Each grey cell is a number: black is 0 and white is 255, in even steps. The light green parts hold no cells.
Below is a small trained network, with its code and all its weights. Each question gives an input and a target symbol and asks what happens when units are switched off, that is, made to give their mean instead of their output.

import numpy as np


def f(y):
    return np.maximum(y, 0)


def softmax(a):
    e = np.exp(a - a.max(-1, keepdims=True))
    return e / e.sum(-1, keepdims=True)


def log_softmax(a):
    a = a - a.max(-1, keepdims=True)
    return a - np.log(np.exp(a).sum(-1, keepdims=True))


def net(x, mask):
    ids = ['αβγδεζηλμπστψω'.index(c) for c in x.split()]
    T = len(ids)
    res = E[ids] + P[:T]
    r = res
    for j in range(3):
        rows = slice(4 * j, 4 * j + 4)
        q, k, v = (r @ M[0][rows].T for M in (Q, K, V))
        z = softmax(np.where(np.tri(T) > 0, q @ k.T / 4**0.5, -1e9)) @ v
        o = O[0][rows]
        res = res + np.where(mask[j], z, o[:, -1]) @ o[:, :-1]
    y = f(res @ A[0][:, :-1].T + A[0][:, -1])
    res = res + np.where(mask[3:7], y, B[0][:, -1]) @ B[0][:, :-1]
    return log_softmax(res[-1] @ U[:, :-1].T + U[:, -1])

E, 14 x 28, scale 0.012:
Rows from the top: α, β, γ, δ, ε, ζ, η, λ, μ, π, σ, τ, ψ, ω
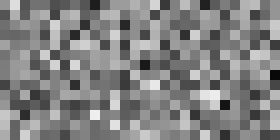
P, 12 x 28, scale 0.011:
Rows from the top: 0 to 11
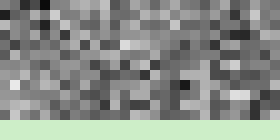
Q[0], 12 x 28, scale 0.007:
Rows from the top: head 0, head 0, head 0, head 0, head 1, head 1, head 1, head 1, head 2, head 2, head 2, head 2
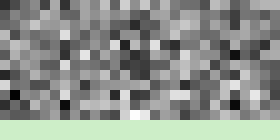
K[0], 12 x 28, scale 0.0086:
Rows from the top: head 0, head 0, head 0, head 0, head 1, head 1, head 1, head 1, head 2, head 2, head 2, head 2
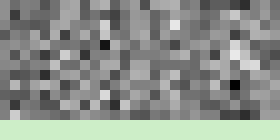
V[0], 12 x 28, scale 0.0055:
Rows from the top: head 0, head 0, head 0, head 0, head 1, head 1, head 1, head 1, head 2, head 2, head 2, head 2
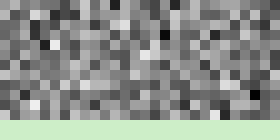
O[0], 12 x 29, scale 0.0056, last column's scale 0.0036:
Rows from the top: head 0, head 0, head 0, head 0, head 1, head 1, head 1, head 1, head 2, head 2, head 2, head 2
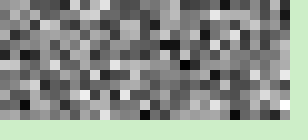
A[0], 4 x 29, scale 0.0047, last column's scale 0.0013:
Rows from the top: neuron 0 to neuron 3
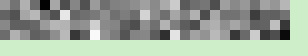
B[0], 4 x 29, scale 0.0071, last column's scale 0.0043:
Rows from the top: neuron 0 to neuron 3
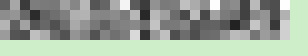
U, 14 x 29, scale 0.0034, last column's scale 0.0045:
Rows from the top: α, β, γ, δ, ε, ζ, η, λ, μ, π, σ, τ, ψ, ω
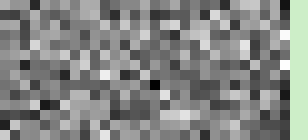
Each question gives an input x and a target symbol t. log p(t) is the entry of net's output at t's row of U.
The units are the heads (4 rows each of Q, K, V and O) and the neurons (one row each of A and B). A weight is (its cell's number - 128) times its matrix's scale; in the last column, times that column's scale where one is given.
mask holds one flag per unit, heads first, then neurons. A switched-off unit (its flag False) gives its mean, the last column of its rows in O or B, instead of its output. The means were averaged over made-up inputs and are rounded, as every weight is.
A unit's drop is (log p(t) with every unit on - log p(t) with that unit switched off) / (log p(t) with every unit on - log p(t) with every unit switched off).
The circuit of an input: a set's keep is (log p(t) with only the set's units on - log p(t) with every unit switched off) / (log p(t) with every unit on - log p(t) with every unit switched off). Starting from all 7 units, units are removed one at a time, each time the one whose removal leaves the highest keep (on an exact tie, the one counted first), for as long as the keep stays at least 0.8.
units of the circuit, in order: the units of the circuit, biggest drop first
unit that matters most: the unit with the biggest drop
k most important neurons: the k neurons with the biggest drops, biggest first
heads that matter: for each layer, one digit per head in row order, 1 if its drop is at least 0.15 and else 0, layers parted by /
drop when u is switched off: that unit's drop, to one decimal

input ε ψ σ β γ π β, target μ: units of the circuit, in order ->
[head 0; head 2]
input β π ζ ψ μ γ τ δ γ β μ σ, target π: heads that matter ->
011
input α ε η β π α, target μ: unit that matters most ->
head 0
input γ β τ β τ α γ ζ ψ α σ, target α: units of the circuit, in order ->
[head 2; head 1; head 0]
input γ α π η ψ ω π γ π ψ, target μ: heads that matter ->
101
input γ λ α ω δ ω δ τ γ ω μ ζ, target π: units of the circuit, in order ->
[head 2; head 1]
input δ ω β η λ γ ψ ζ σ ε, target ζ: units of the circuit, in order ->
[head 1; head 2]
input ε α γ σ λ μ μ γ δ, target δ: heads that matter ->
100
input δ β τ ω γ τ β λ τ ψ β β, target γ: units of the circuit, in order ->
[head 1; head 2]
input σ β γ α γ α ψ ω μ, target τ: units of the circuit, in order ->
[head 1; head 2]
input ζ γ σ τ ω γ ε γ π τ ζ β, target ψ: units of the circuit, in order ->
[head 2; neuron 0; head 1]
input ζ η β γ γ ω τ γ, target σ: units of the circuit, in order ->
[head 2; head 1]
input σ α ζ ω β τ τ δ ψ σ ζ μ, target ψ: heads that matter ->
001
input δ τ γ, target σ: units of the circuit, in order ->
[head 2; head 1; head 0]
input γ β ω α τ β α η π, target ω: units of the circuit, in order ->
[head 1; head 0; head 2; neuron 3]
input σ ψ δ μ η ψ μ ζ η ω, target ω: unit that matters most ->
head 1
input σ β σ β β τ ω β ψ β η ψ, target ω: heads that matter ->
111
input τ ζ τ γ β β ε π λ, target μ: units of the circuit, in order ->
[head 2; head 0]
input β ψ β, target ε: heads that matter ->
101
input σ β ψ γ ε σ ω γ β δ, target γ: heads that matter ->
011
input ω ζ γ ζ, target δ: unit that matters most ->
head 0
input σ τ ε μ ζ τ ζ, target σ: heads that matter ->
011
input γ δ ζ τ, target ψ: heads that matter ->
001
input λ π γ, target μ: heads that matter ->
111
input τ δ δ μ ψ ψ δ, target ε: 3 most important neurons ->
[neuron 3; neuron 0; neuron 1]
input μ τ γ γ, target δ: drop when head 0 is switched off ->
0.7
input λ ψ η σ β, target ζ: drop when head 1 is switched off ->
0.4
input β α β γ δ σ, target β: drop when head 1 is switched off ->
0.4
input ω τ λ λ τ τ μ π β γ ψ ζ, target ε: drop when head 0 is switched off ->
0.3
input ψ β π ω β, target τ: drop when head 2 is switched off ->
0.3
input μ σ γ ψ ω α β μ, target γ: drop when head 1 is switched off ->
0.6
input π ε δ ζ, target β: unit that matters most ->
head 1
